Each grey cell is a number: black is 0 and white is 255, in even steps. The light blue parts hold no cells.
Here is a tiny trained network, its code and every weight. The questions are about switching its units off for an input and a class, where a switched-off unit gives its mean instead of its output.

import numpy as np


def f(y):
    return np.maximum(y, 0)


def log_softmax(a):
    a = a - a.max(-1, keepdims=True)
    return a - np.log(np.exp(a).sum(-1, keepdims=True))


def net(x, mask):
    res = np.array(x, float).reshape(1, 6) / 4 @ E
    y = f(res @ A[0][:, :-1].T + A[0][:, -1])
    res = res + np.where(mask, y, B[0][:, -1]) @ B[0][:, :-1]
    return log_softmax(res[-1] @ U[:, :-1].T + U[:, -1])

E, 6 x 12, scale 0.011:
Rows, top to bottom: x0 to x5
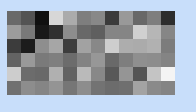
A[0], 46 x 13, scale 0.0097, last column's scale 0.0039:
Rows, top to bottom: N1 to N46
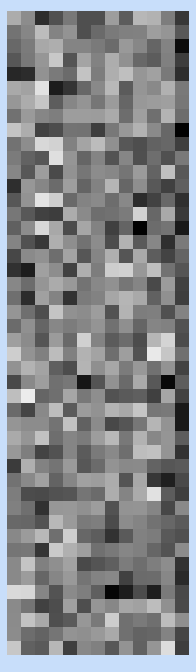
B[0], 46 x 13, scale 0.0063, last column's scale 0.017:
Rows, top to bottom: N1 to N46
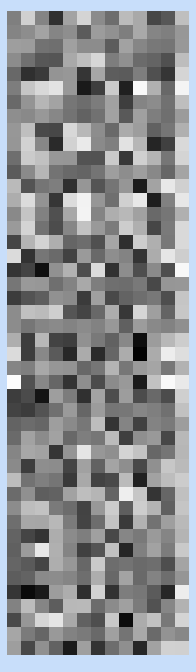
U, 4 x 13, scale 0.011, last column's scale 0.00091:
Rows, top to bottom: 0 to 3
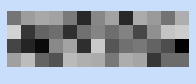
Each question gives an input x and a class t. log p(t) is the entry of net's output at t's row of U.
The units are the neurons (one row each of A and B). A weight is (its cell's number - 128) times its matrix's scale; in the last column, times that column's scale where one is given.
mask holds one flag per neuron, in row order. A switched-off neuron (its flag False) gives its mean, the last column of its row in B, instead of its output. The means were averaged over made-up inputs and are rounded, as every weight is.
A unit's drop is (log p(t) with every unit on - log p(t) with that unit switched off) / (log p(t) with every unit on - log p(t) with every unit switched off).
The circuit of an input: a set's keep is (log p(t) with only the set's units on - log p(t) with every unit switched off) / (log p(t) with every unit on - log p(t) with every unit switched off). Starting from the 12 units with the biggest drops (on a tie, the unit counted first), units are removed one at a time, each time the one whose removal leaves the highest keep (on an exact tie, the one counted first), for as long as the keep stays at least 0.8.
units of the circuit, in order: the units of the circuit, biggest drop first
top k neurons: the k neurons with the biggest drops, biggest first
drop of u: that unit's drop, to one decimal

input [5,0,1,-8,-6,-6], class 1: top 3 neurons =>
[N27; N6; N13]
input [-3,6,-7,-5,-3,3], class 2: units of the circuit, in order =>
[N42]
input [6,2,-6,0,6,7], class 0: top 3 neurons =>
[N22; N11; N17]
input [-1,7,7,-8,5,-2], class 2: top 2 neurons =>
[N19; N5]
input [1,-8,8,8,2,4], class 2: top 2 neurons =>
[N19; N5]
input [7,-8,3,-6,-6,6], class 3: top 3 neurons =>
[N14; N10; N6]
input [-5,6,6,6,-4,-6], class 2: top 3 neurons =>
[N19; N14; N5]
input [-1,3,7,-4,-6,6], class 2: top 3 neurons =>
[N19; N5; N25]
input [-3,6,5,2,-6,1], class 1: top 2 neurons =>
[N27; N18]
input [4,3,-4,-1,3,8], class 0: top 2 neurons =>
[N19; N36]
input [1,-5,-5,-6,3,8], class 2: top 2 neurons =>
[N42; N28]
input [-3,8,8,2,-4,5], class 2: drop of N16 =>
0.1
